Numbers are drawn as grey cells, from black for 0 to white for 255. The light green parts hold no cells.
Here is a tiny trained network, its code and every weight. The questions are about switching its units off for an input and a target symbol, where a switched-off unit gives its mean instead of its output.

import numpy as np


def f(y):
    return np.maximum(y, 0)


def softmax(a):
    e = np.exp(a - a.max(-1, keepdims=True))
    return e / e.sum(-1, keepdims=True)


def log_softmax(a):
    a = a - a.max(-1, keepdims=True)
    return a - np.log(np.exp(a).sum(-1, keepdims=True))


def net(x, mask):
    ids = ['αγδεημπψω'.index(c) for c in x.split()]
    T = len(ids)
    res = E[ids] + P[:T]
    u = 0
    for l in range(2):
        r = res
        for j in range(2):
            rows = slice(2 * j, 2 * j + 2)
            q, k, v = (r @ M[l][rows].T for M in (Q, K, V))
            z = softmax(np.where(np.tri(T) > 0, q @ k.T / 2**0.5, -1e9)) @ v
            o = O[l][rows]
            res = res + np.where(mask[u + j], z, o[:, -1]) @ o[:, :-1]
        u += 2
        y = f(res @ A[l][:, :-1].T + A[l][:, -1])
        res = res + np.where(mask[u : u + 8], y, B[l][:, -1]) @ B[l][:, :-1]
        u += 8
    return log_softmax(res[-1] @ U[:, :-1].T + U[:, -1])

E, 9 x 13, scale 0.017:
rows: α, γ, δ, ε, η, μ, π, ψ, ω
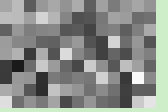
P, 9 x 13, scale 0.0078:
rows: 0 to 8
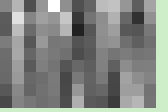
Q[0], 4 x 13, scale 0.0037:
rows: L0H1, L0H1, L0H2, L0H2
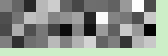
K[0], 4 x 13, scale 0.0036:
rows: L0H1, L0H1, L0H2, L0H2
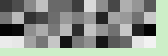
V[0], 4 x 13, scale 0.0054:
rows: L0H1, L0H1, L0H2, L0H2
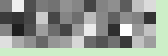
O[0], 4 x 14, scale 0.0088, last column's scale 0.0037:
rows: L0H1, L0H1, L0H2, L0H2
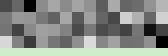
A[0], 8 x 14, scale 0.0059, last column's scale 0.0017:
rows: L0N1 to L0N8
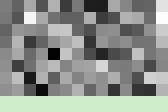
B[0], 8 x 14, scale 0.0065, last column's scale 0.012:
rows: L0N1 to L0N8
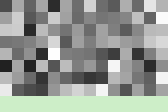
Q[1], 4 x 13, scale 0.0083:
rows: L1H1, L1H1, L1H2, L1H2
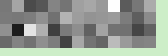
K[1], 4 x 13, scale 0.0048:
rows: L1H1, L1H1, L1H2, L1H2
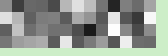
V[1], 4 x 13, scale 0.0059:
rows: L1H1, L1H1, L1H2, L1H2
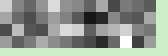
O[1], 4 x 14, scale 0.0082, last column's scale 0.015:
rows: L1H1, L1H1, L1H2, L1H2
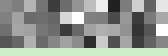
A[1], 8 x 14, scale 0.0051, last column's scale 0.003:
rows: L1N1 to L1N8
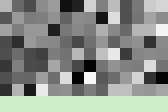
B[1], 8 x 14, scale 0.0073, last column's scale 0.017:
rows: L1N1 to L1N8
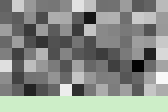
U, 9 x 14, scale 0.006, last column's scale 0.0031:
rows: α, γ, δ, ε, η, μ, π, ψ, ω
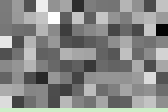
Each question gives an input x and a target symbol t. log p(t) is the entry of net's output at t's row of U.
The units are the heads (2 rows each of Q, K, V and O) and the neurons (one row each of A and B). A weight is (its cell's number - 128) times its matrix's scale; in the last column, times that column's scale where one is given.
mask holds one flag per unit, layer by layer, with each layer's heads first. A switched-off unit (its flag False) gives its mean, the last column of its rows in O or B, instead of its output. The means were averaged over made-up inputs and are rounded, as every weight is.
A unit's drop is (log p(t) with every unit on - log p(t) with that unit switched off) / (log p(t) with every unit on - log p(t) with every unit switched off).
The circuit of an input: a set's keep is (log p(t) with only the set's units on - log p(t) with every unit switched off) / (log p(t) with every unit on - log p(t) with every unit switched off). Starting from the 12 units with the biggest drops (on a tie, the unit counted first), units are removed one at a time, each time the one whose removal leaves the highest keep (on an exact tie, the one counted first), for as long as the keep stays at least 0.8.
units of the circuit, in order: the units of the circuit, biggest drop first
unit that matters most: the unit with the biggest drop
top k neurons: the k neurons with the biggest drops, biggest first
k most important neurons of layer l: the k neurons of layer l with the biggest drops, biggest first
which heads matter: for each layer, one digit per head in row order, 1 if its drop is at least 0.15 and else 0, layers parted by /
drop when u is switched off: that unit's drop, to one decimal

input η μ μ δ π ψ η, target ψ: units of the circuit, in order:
L0N8, L1H2
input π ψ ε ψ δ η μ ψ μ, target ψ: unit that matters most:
L0H1
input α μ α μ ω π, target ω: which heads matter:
11 / 01
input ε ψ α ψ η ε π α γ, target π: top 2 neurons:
L0N7, L1N8
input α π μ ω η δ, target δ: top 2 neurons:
L1N6, L0N1
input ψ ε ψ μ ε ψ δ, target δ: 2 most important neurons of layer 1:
L1N6, L1N5
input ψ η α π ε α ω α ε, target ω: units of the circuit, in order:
L1H2, L0H2
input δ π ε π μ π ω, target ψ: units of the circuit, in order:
L1N1, L0H2
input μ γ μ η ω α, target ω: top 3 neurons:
L0N2, L0N7, L1N1
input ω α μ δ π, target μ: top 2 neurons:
L1N7, L1N8
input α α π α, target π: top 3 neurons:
L1N8, L0N7, L1N2
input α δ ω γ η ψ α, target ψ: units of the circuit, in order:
L0N8, L1H2, L0H2
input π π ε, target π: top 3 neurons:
L1N2, L1N8, L0N5
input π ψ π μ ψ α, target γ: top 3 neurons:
L1N5, L0N7, L1N8
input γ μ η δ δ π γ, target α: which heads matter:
01 / 00
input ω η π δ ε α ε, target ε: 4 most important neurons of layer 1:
L1N6, L1N5, L1N1, L1N4
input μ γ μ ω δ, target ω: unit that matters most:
L1H2
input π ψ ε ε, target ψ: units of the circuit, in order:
L0H2, L1H2
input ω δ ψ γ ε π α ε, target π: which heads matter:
11 / 11
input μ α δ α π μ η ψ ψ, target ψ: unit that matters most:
L0N8
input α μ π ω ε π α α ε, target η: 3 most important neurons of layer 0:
L0N1, L0N2, L0N8
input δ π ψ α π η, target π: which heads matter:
01 / 01
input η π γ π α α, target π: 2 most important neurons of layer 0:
L0N7, L0N5
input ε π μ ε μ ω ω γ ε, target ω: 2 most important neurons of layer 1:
L1N1, L1N7
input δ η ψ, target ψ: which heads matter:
00 / 01
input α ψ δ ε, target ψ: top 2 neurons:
L0N8, L0N5
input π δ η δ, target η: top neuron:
L0N2
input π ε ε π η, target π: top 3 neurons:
L0N7, L1N2, L1N8
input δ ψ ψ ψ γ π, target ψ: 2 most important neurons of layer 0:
L0N8, L0N2
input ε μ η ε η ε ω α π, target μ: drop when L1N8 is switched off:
0.2
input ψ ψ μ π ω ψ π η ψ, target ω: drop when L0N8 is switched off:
0.7
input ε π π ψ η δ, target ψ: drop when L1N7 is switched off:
0.1
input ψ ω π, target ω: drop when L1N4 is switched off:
0.0
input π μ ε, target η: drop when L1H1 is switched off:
0.1
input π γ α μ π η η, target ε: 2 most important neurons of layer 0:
L0N5, L0N7
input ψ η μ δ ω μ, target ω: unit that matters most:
L0N2
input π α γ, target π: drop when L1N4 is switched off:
-0.1
